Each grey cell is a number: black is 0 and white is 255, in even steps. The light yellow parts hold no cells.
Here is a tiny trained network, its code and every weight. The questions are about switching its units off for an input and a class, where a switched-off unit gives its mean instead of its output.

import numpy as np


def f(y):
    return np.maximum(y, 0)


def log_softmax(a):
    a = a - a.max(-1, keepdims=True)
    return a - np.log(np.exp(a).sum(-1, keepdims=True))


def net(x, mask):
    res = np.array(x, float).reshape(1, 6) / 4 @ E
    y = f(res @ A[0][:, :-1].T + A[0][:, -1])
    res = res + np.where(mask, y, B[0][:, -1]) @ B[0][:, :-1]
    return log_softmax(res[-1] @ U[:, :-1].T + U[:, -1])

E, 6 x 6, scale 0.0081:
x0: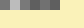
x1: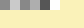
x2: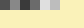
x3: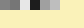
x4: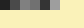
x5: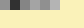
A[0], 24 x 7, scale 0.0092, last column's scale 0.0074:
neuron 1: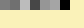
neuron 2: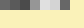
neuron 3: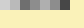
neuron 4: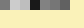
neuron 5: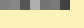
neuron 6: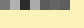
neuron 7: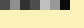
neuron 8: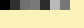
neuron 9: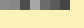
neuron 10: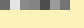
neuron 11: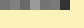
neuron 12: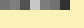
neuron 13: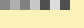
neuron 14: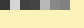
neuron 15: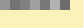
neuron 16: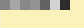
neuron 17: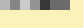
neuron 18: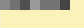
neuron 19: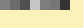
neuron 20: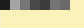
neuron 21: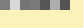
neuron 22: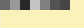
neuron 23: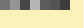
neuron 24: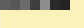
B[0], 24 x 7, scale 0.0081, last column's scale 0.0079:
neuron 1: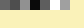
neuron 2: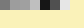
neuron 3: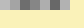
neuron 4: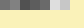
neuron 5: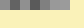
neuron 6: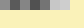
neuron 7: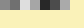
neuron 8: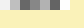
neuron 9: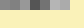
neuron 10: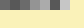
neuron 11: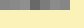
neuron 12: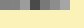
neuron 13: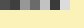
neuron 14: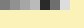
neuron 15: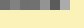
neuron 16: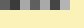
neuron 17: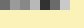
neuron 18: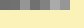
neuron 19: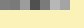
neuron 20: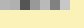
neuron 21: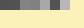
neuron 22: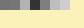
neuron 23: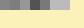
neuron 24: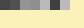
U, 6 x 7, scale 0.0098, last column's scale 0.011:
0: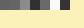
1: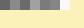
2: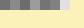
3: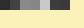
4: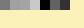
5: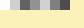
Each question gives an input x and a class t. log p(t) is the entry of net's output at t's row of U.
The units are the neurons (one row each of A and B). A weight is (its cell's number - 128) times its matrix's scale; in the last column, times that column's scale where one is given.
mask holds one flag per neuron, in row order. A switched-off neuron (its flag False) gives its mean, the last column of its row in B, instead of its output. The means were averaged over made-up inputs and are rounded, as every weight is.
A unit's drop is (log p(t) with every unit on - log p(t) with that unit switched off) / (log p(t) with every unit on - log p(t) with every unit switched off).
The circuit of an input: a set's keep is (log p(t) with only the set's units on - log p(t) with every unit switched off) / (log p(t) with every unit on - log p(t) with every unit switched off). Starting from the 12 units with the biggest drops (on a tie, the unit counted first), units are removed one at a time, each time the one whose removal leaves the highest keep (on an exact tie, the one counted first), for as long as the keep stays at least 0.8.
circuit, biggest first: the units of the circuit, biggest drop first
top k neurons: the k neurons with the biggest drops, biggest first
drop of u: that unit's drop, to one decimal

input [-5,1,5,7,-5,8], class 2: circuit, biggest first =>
[neuron 2]
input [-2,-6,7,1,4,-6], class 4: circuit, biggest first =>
[neuron 14; neuron 7]
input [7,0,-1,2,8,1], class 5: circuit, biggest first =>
[neuron 8; neuron 20]
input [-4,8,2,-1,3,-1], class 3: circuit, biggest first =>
[neuron 13; neuron 16]
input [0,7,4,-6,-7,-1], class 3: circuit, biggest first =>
[neuron 13; neuron 21]
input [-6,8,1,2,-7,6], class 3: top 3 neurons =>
[neuron 13; neuron 16; neuron 8]
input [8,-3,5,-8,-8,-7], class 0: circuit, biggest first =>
[neuron 22; neuron 6]
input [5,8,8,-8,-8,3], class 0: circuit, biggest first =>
[neuron 22; neuron 6]
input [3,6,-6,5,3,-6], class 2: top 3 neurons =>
[neuron 4; neuron 17; neuron 20]
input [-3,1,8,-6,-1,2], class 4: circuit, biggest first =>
[neuron 2; neuron 7]
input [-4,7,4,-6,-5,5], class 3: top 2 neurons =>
[neuron 13; neuron 16]
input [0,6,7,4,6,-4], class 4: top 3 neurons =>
[neuron 14; neuron 2; neuron 7]
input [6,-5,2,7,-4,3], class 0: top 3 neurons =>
[neuron 4; neuron 1; neuron 8]
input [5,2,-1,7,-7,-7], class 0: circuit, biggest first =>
[neuron 4]
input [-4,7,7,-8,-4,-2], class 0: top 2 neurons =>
[neuron 22; neuron 6]
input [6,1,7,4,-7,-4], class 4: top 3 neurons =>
[neuron 14; neuron 7; neuron 8]
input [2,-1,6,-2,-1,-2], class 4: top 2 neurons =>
[neuron 14; neuron 7]
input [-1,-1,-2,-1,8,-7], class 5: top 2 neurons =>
[neuron 8; neuron 20]
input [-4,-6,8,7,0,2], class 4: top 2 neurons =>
[neuron 2; neuron 7]
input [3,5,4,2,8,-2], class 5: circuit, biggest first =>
[neuron 8]
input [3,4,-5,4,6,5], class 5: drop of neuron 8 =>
0.7
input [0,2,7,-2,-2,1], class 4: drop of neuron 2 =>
0.2
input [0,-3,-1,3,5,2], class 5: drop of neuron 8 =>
0.4
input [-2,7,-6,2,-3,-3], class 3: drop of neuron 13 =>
0.3
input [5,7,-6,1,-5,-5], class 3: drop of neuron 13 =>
0.2
